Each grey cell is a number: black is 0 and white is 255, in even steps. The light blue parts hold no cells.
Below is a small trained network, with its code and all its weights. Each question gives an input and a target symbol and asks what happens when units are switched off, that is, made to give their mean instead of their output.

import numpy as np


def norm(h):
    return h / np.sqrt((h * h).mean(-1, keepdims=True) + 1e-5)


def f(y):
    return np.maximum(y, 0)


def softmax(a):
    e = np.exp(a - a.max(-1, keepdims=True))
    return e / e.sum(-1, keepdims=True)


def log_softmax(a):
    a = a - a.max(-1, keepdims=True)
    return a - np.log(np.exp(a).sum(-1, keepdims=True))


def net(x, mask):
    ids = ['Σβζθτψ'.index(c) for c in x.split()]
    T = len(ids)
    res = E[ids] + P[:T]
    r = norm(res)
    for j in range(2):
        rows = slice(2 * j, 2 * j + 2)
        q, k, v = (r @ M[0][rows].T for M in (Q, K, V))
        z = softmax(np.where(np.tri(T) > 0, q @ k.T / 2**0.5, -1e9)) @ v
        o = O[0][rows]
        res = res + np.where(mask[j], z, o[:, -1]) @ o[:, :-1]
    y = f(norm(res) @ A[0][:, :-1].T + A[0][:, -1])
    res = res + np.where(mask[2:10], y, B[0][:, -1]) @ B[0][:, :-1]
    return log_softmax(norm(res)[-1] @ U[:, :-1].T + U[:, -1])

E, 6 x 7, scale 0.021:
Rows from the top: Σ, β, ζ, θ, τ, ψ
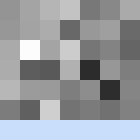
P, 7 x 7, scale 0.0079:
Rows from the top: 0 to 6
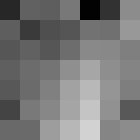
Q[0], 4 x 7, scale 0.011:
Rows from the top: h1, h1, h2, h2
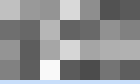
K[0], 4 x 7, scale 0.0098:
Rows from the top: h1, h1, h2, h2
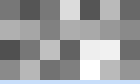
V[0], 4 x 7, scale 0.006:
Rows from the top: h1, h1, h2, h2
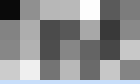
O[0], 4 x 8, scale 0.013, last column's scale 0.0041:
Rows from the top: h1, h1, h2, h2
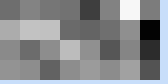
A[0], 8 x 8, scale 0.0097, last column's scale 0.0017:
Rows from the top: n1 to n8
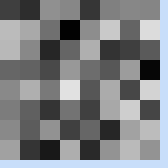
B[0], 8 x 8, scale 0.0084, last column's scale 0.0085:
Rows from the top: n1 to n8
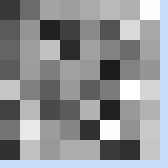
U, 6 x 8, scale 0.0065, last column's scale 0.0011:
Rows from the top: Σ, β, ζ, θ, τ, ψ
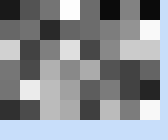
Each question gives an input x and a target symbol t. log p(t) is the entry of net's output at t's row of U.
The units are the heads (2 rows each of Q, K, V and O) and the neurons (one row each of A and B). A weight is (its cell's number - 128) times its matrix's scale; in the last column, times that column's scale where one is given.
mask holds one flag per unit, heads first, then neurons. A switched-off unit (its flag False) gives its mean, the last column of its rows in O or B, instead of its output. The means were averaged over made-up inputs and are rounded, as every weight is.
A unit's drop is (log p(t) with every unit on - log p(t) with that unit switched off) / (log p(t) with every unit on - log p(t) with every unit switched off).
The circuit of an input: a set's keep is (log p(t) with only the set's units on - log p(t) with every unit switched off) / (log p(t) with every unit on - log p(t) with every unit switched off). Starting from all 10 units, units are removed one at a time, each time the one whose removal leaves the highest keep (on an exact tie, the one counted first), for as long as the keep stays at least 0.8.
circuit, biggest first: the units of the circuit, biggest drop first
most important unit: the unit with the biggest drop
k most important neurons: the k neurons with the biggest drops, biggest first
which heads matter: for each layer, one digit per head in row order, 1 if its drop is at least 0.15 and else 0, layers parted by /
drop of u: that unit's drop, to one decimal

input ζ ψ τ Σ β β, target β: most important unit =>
n2
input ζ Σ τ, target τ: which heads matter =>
00
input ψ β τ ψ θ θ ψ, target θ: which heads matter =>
10
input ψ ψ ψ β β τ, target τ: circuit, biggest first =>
n7, n1
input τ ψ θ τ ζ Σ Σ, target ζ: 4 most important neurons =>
n5, n8, n1, n6
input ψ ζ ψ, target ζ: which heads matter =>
11
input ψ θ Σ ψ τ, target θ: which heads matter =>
10
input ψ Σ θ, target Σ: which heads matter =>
00
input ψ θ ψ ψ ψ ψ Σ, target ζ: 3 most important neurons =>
n5, n8, n1
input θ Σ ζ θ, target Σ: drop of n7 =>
0.2
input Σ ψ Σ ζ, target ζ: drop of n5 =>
0.4
